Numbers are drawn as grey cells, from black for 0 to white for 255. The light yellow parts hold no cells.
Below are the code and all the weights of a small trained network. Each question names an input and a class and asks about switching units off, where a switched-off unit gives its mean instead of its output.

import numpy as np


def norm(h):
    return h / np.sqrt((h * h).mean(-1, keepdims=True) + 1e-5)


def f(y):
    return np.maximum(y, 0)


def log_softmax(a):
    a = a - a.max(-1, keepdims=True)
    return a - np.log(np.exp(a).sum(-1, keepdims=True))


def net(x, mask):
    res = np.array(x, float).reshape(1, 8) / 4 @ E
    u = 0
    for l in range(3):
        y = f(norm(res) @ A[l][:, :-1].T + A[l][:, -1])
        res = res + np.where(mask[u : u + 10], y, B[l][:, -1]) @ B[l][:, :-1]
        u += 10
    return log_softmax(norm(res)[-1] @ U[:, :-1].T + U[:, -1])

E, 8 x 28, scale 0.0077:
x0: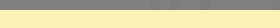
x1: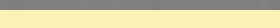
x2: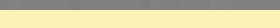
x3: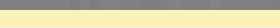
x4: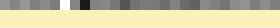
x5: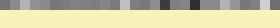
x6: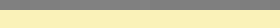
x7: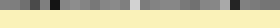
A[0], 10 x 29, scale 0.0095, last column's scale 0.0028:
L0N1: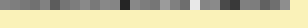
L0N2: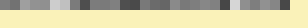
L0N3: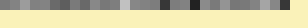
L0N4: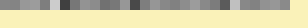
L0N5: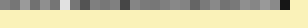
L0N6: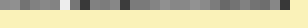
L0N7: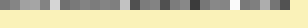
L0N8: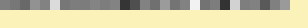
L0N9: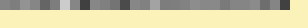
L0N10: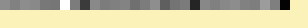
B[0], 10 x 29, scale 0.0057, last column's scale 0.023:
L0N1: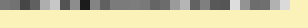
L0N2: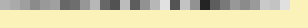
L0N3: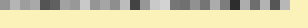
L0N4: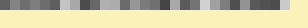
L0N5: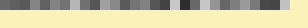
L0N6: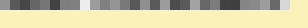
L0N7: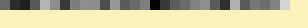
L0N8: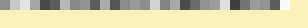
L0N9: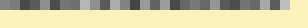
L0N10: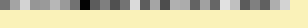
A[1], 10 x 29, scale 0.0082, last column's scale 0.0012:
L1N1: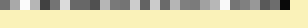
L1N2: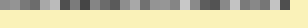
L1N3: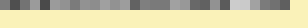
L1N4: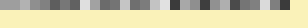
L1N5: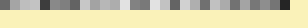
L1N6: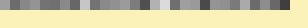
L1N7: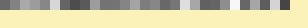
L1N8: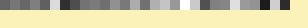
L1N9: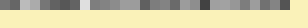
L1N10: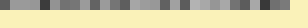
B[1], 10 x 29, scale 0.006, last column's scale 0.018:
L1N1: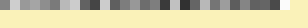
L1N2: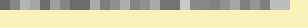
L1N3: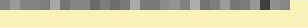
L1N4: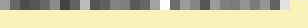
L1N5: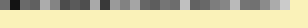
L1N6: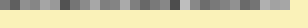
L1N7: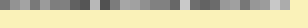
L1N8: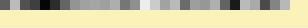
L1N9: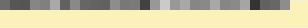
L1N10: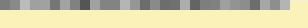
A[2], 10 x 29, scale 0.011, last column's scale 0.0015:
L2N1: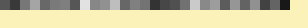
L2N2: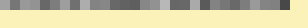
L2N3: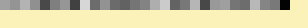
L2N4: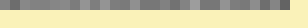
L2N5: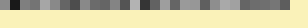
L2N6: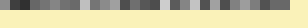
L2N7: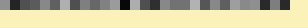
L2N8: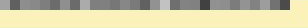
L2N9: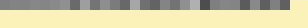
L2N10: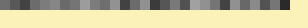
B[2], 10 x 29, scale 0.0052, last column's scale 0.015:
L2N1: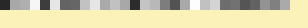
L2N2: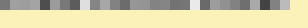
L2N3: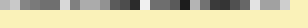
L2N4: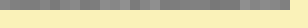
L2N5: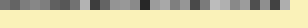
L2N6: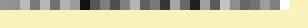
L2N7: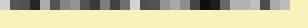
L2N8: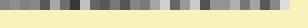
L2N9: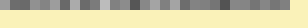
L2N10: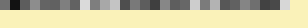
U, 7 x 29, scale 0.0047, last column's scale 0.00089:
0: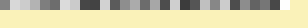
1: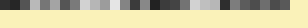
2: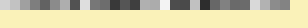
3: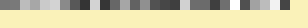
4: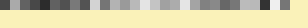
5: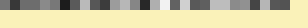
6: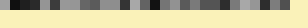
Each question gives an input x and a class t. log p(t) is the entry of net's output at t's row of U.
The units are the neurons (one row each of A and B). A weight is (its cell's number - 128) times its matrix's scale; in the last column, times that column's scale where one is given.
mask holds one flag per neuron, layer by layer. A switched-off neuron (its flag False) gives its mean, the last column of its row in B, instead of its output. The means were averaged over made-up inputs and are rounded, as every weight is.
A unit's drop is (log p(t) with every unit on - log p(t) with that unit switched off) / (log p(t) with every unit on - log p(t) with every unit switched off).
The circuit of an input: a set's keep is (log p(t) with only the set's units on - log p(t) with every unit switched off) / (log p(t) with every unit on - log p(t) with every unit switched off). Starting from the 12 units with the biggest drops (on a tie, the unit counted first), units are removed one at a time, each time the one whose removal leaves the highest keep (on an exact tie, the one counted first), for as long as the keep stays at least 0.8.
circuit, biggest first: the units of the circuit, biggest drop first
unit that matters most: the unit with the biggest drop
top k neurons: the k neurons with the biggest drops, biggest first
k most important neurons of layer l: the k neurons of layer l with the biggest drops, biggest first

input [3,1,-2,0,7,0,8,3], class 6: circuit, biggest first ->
[L0N8]
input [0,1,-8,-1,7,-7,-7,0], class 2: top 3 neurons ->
[L0N7, L0N2, L0N8]
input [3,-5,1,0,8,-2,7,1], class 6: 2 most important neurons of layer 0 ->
[L0N5, L0N6]
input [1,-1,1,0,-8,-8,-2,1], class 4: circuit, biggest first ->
[L0N1, L1N8]
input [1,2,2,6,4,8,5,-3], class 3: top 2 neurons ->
[L0N10, L0N7]
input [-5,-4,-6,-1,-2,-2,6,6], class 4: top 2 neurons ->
[L1N8, L0N8]
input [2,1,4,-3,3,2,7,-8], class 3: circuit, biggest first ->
[L0N2, L0N7]
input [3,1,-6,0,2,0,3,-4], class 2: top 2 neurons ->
[L0N2, L0N8]
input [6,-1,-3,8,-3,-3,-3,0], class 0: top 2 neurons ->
[L0N8, L0N2]
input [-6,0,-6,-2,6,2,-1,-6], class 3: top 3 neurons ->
[L0N2, L0N10, L0N7]
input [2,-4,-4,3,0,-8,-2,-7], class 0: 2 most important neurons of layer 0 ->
[L0N8, L0N4]
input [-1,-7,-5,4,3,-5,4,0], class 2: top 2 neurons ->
[L0N8, L0N7]
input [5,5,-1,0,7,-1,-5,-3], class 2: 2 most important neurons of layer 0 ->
[L0N2, L0N6]
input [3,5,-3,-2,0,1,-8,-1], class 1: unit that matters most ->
L0N7
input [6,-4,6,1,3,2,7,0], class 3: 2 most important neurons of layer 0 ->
[L0N8, L0N10]
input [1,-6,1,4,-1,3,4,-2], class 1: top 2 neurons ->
[L0N7, L2N1]
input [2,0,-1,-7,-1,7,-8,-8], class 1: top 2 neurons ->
[L0N7, L0N4]
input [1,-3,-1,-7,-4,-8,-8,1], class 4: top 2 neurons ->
[L0N1, L0N4]
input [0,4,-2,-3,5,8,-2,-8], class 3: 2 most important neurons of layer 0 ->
[L0N2, L0N10]
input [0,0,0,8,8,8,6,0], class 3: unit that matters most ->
L0N8
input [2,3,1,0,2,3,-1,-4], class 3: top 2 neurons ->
[L0N2, L0N10]
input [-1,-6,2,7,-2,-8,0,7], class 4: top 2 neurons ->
[L0N1, L1N8]
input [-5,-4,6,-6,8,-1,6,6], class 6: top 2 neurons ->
[L0N8, L0N6]
